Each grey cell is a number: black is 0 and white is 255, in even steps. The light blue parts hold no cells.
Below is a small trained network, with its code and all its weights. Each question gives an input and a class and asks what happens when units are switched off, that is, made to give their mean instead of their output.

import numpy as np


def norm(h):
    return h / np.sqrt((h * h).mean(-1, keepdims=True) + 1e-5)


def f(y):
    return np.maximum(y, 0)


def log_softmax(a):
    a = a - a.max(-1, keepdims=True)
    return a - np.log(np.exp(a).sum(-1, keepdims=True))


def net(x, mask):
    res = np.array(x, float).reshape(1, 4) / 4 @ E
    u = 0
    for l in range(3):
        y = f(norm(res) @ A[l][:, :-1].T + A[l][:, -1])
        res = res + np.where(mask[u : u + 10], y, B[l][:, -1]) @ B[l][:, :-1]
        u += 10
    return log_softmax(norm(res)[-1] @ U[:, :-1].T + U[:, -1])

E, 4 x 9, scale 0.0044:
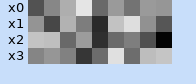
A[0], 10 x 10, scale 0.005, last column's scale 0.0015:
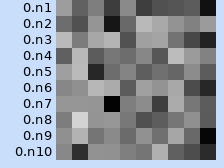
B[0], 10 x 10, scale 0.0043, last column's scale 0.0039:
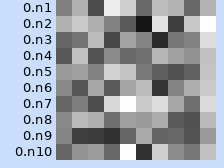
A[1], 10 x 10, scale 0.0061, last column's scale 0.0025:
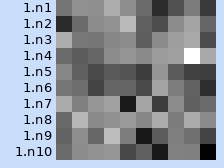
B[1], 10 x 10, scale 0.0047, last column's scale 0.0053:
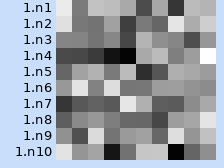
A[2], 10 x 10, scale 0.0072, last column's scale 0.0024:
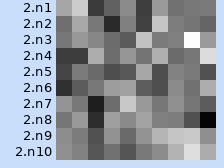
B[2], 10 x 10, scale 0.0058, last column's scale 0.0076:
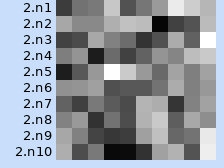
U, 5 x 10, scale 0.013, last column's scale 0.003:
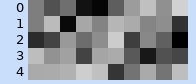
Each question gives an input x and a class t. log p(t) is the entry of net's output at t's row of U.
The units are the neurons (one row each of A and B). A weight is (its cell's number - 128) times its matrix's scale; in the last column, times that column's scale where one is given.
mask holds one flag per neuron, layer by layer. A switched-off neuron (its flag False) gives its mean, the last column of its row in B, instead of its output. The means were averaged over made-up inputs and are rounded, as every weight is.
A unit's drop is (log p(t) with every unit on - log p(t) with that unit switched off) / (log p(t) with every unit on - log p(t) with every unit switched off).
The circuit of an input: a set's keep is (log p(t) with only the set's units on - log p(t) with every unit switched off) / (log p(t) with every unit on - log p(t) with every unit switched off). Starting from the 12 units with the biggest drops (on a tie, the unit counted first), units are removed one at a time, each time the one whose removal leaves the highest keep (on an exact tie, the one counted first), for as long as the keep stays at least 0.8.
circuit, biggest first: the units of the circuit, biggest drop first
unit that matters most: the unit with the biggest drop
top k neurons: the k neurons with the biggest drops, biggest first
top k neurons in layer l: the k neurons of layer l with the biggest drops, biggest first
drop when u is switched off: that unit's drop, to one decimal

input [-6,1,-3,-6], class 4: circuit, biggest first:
(1.n4, 2.n10)
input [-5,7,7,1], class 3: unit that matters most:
2.n2
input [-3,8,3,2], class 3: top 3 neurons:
(2.n2, 1.n4, 2.n10)
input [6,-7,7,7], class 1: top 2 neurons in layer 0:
(0.n9, 0.n2)
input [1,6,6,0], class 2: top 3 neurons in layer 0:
(0.n3, 0.n6, 0.n2)
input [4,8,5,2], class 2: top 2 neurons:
(2.n10, 1.n7)
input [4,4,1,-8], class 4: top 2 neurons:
(1.n4, 2.n10)
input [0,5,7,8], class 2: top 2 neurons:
(1.n7, 2.n10)
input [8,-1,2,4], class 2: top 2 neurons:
(1.n7, 2.n5)
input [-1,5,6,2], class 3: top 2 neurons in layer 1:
(1.n4, 1.n8)
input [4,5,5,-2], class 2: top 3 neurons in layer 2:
(2.n10, 2.n9, 2.n2)
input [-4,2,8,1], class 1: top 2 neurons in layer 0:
(0.n2, 0.n1)
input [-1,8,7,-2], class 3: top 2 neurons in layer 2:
(2.n10, 2.n3)
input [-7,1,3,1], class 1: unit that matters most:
0.n7
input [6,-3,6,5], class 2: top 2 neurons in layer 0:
(0.n4, 0.n9)
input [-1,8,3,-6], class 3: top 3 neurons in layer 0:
(0.n10, 0.n3, 0.n6)
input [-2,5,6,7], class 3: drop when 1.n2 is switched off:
0.4
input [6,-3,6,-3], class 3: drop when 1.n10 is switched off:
0.2
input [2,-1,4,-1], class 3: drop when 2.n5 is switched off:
0.0
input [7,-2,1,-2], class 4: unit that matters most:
1.n4
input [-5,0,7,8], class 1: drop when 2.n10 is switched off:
0.1
